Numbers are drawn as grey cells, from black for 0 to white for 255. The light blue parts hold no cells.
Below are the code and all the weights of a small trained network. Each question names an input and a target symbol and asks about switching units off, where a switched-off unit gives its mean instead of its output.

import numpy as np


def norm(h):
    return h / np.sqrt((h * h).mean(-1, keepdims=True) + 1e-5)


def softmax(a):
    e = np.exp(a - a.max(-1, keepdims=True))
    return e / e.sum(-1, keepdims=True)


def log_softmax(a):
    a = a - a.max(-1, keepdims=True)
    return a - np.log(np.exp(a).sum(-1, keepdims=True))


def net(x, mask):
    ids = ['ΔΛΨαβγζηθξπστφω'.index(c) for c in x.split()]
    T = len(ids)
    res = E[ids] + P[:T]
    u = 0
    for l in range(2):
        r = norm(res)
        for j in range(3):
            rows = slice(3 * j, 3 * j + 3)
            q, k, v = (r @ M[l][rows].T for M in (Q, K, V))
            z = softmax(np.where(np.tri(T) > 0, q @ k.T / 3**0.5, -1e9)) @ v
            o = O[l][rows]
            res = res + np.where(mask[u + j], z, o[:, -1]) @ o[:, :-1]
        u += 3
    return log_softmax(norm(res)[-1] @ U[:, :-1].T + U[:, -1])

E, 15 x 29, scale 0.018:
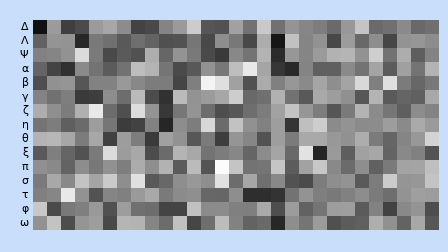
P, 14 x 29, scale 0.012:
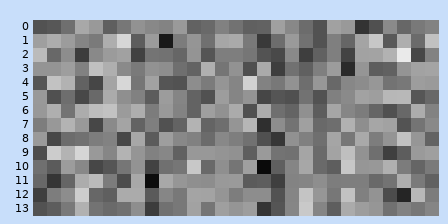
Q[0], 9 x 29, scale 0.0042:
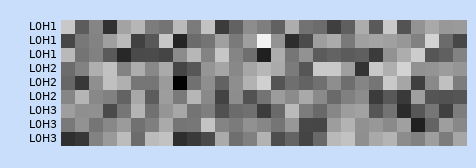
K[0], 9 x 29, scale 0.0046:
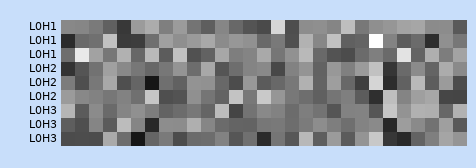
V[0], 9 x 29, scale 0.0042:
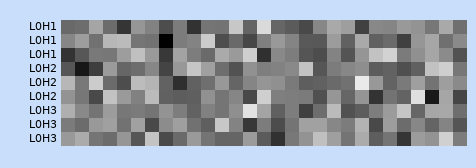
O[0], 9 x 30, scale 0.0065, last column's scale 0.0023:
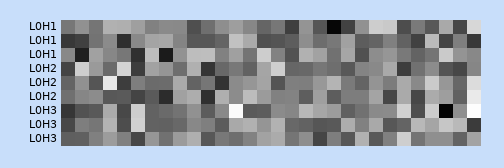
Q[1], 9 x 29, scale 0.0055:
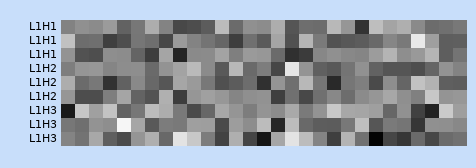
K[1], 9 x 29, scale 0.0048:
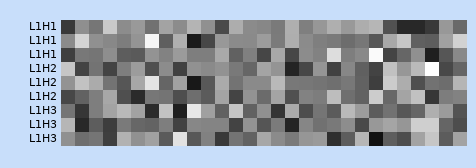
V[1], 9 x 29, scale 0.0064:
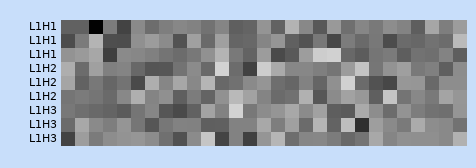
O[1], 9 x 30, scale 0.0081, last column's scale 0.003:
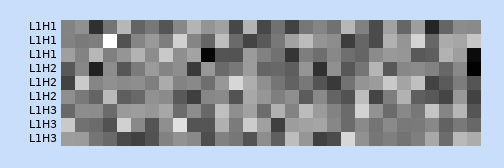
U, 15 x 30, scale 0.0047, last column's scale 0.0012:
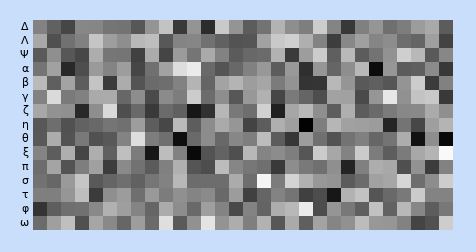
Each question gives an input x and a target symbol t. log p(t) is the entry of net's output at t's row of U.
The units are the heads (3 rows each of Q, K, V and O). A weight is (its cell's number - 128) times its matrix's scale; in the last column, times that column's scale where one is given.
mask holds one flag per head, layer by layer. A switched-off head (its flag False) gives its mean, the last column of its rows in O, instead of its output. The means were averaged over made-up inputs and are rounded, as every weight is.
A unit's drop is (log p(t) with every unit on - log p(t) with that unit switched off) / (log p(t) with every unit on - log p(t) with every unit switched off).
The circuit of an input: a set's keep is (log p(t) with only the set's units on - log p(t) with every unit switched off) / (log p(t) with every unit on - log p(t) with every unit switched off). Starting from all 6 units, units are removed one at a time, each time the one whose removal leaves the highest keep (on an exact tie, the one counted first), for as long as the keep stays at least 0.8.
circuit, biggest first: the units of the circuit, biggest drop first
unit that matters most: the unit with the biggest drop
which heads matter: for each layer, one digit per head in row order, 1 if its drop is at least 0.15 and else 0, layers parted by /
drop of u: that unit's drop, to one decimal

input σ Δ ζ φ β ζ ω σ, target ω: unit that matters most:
L1H2
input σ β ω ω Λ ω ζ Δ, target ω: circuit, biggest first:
(L1H2 L0H1 L1H1)
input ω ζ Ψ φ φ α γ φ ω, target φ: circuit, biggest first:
(L1H3 L0H3)
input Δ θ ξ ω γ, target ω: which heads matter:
100 / 010
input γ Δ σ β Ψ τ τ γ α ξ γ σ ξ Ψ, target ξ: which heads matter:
000 / 101
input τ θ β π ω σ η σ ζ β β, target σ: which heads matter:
001 / 110
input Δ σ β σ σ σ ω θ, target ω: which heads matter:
100 / 010
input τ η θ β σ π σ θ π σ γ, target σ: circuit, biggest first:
(L1H2 L1H1)
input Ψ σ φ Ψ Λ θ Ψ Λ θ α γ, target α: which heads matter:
100 / 100
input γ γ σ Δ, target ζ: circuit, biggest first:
(L0H1 L0H3 L1H1 L1H2)
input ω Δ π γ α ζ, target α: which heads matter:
000 / 100
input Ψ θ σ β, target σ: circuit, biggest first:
(L1H1 L1H2)
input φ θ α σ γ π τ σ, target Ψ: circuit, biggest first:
(L1H2 L0H2)
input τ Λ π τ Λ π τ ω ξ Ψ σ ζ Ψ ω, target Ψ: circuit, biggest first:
(L1H2)
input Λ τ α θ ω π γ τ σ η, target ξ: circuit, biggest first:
(L0H2 L1H3 L1H2)
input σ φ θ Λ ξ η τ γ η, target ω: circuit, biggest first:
(L1H2 L0H1 L0H3)
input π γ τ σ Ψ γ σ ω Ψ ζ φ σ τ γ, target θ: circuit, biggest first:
(L0H2 L1H1)
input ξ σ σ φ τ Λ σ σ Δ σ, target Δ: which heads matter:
000 / 100
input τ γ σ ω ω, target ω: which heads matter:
000 / 010
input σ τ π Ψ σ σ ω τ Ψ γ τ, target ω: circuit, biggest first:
(L1H2 L0H1)
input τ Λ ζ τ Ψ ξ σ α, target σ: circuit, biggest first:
(L1H2 L1H1 L0H3)
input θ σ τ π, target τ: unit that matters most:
L1H3
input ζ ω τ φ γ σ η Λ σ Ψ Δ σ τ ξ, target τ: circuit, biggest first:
(L1H1 L0H1 L1H3)
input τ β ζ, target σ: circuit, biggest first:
(L0H3 L1H1)
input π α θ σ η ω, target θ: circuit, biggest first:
(L0H2 L1H3 L0H3)
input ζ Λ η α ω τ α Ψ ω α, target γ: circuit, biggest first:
(L0H2 L0H3)
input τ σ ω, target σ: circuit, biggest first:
(L1H1 L0H3)
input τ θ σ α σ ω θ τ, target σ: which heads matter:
101 / 110
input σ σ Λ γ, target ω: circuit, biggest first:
(L1H2 L0H1)
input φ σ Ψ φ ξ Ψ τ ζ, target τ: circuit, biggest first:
(L1H3)
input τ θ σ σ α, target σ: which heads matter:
000 / 110
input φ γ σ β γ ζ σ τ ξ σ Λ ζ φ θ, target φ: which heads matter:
000 / 011
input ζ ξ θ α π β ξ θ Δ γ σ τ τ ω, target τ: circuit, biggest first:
(L1H1 L0H2)
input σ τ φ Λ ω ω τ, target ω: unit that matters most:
L1H2
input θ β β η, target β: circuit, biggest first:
(L1H3 L0H3)
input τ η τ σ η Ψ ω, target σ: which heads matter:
101 / 110
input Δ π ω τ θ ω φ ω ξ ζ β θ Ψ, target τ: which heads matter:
011 / 110
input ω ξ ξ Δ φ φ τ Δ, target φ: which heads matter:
011 / 001
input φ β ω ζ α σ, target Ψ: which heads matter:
010 / 010
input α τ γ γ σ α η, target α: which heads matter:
000 / 100
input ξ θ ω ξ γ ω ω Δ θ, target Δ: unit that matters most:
L1H1
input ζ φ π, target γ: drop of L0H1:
0.1
